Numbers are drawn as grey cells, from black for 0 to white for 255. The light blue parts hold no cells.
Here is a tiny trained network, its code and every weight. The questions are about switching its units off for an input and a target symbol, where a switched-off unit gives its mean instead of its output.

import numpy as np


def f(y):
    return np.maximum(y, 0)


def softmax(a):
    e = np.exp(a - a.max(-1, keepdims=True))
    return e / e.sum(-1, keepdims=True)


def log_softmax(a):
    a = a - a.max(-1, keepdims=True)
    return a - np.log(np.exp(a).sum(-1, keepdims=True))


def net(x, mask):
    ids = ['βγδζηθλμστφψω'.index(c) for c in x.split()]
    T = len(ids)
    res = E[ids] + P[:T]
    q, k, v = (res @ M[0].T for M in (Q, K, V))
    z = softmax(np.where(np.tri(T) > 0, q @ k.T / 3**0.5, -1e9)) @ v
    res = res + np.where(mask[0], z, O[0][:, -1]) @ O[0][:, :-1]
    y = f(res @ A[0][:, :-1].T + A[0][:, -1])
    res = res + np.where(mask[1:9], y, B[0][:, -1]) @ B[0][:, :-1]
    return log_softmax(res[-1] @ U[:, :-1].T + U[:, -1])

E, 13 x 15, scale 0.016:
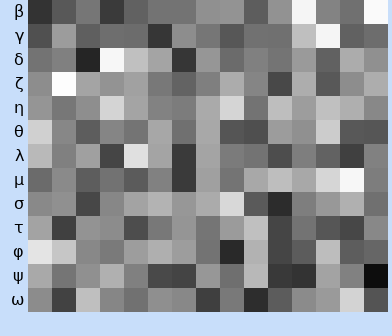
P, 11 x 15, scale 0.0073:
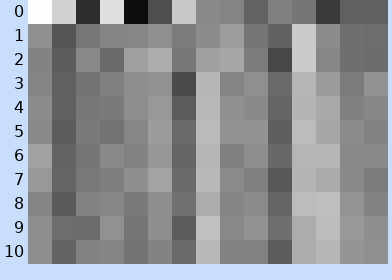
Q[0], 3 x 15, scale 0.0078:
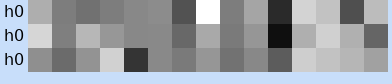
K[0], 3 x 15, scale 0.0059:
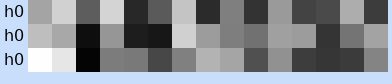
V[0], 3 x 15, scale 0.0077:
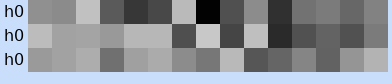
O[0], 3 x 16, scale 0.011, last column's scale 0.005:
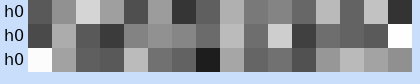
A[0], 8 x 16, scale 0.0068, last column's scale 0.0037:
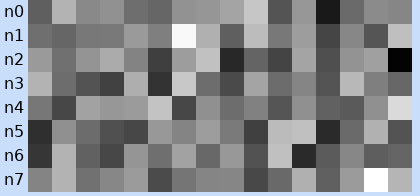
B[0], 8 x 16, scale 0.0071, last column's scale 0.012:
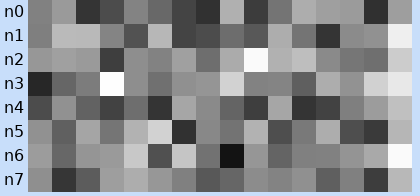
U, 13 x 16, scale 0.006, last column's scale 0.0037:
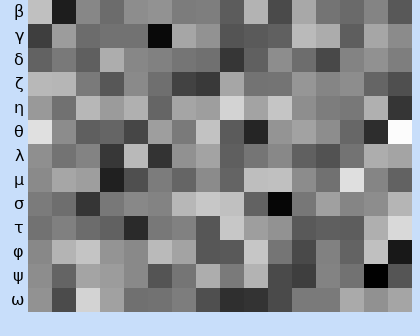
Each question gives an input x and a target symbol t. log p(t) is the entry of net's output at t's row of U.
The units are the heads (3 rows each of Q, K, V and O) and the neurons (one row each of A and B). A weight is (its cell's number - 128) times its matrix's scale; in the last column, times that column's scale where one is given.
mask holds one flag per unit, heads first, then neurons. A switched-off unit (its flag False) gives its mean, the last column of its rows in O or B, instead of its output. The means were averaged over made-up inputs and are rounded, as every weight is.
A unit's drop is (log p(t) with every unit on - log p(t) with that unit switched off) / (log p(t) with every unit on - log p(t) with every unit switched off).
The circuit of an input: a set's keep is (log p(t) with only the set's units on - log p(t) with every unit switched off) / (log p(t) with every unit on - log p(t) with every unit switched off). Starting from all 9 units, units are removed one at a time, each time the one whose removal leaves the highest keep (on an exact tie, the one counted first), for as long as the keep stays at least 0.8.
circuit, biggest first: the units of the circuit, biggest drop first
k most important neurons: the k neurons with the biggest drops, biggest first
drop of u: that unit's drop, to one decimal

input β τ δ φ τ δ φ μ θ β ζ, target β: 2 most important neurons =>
[n7 n1]
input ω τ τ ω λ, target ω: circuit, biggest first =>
[h0]
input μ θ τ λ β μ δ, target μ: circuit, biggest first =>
[n2 h0 n1 n6]
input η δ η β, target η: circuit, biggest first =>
[h0 n3 n2]
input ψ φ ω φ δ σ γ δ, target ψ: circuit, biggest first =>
[h0 n5]
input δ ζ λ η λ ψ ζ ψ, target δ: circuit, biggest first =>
[h0 n1 n3]
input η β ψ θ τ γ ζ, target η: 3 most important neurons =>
[n3 n2 n5]
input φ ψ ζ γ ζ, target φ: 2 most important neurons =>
[n6 n5]
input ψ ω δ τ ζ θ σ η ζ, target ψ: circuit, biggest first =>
[n5 h0 n1]
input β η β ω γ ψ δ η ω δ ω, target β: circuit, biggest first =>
[h0 n2]
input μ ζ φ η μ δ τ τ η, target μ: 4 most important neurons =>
[n2 n1 n3 n6]
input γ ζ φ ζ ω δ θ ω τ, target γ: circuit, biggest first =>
[h0 n4]
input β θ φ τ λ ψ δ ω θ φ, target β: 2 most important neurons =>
[n2 n1]
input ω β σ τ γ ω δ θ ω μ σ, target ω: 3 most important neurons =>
[n2 n3 n7]
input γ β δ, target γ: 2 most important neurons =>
[n4 n1]
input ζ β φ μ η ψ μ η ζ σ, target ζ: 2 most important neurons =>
[n3 n4]
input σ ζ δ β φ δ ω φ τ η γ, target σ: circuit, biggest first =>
[h0 n1 n3 n6]
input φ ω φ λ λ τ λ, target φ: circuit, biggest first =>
[h0 n6]
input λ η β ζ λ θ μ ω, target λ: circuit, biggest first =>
[h0 n6]
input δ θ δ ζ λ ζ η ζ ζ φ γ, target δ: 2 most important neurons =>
[n1 n3]
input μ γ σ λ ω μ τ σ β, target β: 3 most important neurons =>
[n5 n7 n2]
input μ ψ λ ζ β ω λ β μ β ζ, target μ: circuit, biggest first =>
[h0 n2 n1]
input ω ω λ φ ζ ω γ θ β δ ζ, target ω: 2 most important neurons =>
[n7 n2]
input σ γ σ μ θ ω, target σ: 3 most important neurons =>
[n1 n3 n6]
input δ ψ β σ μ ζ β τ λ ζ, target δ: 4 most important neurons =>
[n1 n3 n2 n6]
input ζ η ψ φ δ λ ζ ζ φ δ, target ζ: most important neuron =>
[n3]
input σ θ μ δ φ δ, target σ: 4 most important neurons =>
[n1 n6 n3 n2]
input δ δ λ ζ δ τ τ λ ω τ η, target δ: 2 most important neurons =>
[n1 n2]
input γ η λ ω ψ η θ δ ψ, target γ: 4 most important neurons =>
[n4 n5 n1 n7]
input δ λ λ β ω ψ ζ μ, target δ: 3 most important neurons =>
[n3 n1 n2]
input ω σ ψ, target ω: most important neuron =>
[n2]
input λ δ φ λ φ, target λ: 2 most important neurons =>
[n6 n1]
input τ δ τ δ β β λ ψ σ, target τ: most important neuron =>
[n6]
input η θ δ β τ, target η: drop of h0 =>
1.9
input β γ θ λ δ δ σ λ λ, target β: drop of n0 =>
0.0
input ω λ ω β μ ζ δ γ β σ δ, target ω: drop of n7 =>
0.1
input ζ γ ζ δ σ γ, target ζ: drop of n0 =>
-0.1
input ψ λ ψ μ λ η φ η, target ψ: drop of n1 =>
0.2
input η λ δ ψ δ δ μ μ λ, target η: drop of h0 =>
1.5
